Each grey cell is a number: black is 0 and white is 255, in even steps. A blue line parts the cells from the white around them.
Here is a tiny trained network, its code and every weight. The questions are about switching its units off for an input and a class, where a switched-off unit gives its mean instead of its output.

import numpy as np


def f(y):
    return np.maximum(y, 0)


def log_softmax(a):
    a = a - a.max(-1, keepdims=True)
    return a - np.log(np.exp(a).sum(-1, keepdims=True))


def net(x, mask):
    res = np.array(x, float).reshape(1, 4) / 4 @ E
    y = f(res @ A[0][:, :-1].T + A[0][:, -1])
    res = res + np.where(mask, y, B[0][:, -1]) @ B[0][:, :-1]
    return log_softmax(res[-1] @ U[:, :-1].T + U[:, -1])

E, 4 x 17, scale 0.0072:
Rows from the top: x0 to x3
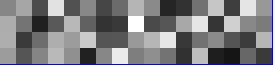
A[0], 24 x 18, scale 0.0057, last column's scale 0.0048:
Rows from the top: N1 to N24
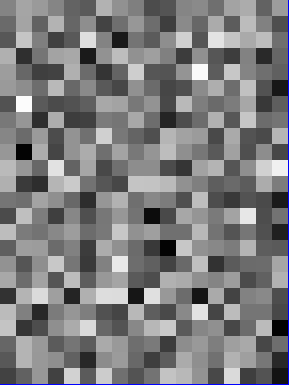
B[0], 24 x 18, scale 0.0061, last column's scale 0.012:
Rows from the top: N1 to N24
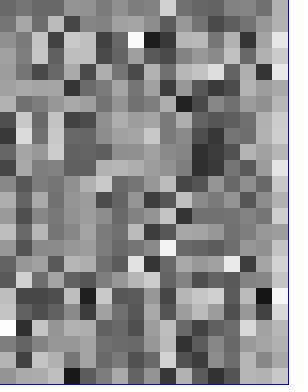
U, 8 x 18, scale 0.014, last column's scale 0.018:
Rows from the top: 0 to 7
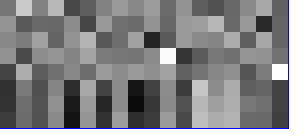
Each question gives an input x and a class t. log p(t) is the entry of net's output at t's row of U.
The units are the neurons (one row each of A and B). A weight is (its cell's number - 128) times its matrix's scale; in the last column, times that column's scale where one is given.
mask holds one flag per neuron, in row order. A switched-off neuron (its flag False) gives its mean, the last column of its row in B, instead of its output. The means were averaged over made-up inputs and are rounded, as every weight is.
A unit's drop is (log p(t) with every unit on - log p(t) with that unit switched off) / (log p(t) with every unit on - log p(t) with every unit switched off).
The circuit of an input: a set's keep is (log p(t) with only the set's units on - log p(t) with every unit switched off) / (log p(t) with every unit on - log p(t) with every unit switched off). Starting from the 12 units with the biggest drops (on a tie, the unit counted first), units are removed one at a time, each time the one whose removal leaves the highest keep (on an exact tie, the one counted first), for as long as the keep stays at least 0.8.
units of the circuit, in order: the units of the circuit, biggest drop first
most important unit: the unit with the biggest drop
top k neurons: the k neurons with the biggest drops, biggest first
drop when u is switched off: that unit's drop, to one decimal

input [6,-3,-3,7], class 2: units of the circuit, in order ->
[N17, N4]
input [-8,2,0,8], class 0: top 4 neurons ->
[N9, N24, N18, N3]
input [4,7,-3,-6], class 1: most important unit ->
N5
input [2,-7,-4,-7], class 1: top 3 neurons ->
[N19, N17, N4]
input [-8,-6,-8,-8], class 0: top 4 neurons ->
[N24, N9, N18, N17]
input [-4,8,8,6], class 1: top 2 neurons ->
[N5, N20]
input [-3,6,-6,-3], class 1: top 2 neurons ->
[N5, N20]
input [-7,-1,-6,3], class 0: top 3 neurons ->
[N24, N9, N18]
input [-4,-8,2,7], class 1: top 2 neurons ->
[N19, N3]
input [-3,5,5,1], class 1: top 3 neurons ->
[N5, N20, N16]
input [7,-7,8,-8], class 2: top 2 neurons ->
[N3, N5]
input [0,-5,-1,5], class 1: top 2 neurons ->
[N19, N3]
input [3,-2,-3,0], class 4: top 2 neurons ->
[N24, N21]
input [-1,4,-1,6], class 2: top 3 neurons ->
[N17, N19, N4]
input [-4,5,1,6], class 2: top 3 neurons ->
[N19, N17, N4]
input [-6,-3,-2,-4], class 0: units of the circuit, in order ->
[N24]
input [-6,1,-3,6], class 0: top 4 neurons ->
[N9, N3, N24, N18]
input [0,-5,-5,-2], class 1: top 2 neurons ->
[N19, N21]
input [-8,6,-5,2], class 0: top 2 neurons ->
[N24, N9]
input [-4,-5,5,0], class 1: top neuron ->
[N19]
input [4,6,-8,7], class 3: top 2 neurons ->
[N16, N14]
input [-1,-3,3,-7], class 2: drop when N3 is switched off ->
0.2
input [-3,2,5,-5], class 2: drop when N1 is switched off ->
0.2
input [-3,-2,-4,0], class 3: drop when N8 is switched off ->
0.2
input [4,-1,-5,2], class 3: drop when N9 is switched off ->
0.1
